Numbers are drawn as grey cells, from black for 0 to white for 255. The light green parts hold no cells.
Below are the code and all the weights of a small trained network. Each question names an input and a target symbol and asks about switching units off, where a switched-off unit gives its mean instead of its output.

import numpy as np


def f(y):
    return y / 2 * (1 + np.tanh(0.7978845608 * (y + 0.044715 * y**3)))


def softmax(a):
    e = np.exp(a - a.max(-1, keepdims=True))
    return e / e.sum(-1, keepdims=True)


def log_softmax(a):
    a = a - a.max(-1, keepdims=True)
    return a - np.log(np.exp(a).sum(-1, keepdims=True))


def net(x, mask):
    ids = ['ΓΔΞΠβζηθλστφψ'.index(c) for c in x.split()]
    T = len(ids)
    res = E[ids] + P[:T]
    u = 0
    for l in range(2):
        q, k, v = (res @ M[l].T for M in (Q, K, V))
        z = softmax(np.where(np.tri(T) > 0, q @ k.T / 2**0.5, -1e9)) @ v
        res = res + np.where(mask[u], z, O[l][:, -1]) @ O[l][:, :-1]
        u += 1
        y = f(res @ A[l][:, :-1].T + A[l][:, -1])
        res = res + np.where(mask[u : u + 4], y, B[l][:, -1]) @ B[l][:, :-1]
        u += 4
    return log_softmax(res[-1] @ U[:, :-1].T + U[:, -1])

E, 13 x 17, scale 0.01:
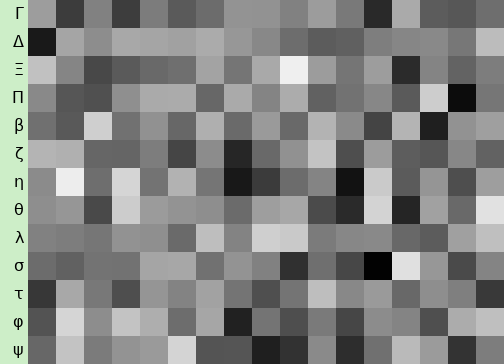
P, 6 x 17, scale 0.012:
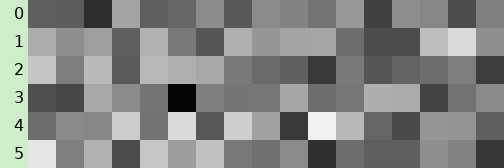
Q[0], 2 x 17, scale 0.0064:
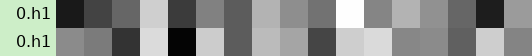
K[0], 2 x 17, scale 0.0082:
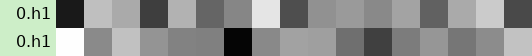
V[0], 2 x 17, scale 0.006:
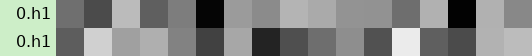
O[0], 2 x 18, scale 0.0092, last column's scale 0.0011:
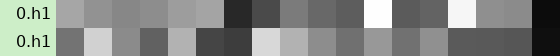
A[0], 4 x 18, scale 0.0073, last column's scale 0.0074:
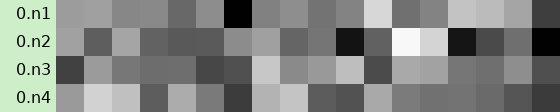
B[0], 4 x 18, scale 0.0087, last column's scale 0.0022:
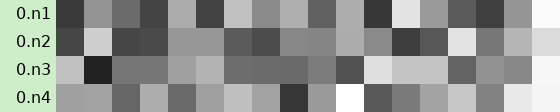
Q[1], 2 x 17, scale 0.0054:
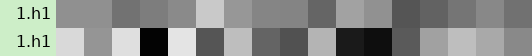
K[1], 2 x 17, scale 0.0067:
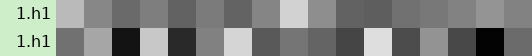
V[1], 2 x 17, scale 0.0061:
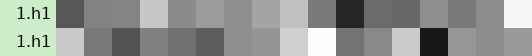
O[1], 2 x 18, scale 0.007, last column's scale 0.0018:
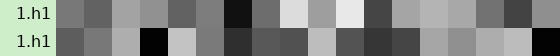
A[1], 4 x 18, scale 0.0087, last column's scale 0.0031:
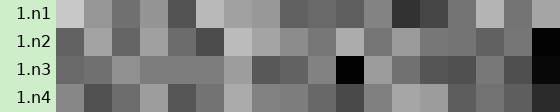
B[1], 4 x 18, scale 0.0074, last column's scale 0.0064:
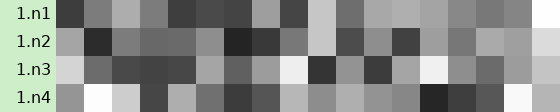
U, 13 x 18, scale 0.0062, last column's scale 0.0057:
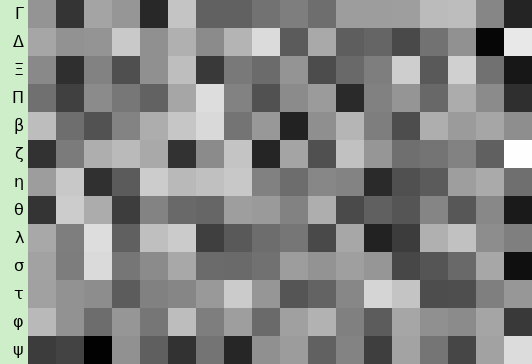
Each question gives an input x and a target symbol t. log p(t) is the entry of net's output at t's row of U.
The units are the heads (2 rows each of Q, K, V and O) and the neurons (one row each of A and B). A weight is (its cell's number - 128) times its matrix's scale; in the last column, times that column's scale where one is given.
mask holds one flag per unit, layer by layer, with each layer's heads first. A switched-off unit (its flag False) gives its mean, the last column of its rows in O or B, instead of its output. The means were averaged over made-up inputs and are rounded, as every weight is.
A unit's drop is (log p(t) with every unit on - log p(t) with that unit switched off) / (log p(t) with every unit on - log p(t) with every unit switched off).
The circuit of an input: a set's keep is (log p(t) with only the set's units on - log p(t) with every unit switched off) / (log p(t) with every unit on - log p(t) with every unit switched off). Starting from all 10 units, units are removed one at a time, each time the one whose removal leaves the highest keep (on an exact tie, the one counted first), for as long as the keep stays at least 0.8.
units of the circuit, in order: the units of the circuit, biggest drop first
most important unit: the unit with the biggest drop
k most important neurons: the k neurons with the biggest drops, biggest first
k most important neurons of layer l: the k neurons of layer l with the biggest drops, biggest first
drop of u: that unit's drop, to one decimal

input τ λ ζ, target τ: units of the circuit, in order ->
1.n3, 1.h1, 0.n4, 1.n1
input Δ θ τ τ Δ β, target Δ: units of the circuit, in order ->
1.h1, 1.n1
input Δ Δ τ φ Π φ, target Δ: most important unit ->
1.h1
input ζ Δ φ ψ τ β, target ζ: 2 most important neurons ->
0.n4, 1.n1
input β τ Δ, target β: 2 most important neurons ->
0.n1, 1.n1
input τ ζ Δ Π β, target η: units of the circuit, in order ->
0.h1, 1.h1, 0.n1, 1.n1
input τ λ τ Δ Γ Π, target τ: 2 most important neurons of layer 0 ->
0.n4, 0.n2
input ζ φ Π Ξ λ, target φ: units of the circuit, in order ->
0.h1, 0.n4
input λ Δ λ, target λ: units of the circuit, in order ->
1.h1, 0.h1
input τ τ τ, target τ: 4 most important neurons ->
1.n3, 0.n4, 1.n1, 0.n2
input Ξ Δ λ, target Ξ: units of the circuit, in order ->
1.h1, 1.n3, 0.n4
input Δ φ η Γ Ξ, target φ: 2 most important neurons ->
0.n4, 1.n2
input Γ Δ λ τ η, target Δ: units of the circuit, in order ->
1.h1, 1.n1, 0.n4, 1.n2
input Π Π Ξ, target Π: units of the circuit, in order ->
0.h1
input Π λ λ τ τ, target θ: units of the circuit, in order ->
1.h1, 0.n1, 0.h1
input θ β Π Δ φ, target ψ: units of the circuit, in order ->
0.n1, 0.h1, 1.n2
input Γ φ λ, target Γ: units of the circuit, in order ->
0.h1, 1.n1
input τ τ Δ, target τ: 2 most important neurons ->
1.n3, 0.n4
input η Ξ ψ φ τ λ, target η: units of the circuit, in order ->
0.h1, 0.n2, 1.n1
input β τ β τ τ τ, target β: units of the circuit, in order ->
0.h1, 0.n1, 1.n1
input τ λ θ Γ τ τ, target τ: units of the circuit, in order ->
1.n3, 1.h1, 0.n4, 0.n2
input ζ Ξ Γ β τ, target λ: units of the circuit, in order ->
1.h1
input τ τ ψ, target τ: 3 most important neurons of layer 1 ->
1.n3, 1.n1, 1.n2
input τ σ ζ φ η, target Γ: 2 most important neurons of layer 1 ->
1.n1, 1.n2
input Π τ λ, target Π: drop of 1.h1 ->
0.1
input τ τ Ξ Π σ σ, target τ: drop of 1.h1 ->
0.4
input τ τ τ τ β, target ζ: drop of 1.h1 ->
0.5
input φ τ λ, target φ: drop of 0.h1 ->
1.3
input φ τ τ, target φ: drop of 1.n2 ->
0.1
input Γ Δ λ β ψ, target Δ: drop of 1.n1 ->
0.2
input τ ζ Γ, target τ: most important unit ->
1.n3
